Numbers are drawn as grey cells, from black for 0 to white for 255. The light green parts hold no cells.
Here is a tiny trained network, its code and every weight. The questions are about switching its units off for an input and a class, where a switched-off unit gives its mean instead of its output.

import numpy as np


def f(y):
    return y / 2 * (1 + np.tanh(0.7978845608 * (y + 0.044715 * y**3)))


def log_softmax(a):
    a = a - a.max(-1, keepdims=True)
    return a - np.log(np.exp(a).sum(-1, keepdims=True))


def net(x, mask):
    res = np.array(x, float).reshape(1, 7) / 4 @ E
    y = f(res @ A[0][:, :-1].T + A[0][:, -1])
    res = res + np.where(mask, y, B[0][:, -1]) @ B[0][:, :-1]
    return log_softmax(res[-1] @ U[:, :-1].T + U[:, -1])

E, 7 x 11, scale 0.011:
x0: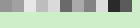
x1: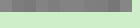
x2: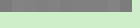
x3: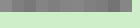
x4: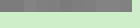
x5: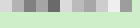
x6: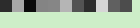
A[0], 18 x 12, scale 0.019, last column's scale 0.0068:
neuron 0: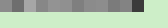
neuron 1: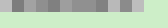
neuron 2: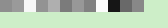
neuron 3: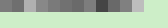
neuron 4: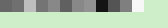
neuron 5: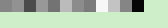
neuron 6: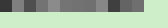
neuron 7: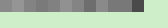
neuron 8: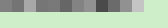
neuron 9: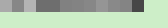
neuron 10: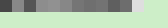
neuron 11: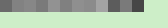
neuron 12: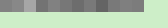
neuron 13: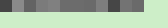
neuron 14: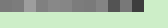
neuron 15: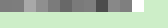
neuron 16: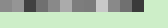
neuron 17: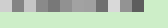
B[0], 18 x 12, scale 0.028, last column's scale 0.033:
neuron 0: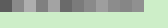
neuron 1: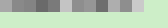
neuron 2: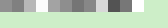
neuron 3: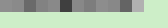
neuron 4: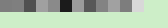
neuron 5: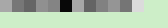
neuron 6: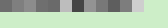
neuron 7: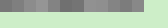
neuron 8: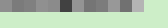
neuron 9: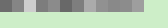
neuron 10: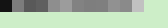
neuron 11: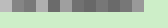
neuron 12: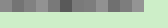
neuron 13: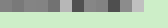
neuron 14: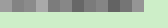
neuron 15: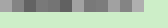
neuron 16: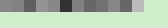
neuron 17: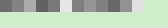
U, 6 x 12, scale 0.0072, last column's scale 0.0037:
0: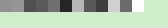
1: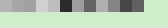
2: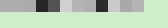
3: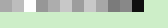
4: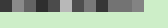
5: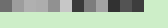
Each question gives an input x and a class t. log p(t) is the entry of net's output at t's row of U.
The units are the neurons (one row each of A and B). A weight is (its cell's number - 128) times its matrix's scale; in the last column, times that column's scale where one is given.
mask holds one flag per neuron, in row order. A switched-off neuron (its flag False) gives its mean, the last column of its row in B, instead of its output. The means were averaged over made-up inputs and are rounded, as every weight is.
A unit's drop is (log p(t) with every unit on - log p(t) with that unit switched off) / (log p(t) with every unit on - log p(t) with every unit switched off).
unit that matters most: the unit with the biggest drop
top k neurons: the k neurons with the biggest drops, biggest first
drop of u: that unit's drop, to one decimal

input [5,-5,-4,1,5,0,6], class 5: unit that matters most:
neuron 4
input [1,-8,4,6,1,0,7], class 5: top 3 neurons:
neuron 6; neuron 4; neuron 13
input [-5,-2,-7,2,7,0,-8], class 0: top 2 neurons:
neuron 4; neuron 2
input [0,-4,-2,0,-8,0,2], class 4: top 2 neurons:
neuron 2; neuron 4
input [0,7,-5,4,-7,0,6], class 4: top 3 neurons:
neuron 2; neuron 4; neuron 6
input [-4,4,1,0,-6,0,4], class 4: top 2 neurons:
neuron 2; neuron 4
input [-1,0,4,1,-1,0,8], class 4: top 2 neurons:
neuron 2; neuron 6
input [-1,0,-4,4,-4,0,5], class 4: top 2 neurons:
neuron 2; neuron 4
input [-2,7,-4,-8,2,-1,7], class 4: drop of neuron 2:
0.4
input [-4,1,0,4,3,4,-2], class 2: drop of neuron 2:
0.5
